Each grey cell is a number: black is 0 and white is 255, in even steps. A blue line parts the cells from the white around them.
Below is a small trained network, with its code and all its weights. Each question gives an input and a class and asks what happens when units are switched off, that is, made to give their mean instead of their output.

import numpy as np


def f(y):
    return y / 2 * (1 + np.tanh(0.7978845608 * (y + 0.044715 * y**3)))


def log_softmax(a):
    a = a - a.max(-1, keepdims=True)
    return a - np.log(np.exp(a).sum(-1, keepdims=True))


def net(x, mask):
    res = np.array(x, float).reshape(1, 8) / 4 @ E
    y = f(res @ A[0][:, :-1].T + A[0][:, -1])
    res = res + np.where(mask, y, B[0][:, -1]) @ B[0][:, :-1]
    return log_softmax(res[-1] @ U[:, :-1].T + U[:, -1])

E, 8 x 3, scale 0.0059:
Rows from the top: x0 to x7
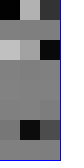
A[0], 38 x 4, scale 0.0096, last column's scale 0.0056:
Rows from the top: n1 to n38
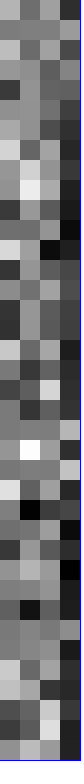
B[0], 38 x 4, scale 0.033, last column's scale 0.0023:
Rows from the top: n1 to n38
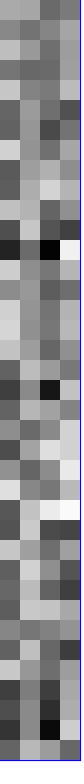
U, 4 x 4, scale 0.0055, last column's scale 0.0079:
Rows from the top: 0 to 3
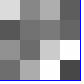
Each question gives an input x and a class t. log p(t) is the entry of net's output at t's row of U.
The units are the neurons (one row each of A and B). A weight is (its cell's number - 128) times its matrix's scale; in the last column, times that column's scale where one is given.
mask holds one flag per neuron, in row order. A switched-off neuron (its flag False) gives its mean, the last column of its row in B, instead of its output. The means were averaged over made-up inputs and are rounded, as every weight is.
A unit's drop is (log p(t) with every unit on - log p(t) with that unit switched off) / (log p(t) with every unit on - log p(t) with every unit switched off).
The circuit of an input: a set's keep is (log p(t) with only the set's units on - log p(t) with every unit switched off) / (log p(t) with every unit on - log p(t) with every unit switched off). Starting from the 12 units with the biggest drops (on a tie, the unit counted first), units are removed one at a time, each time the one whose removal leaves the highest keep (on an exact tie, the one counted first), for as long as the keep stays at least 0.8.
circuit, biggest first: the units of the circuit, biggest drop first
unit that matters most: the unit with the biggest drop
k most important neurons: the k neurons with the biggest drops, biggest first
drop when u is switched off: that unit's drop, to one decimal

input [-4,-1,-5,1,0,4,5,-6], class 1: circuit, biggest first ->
(n37; n20)
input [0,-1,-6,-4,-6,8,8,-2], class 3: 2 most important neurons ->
(n26; n31)
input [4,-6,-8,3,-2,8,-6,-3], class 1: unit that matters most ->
n37
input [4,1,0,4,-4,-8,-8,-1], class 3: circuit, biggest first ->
(n23; n10)
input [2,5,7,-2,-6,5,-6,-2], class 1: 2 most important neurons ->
(n13; n35)
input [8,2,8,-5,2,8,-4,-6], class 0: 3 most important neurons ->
(n17; n16; n14)
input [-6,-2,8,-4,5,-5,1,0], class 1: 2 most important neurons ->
(n13; n35)
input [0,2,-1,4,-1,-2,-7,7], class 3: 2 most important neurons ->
(n23; n10)
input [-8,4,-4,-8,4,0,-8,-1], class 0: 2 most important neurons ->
(n25; n8)
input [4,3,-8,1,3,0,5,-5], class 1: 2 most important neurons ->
(n37; n20)
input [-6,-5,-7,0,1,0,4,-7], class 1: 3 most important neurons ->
(n37; n20; n36)
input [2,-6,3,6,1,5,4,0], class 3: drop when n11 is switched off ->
0.0
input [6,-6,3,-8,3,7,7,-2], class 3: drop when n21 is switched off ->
0.2
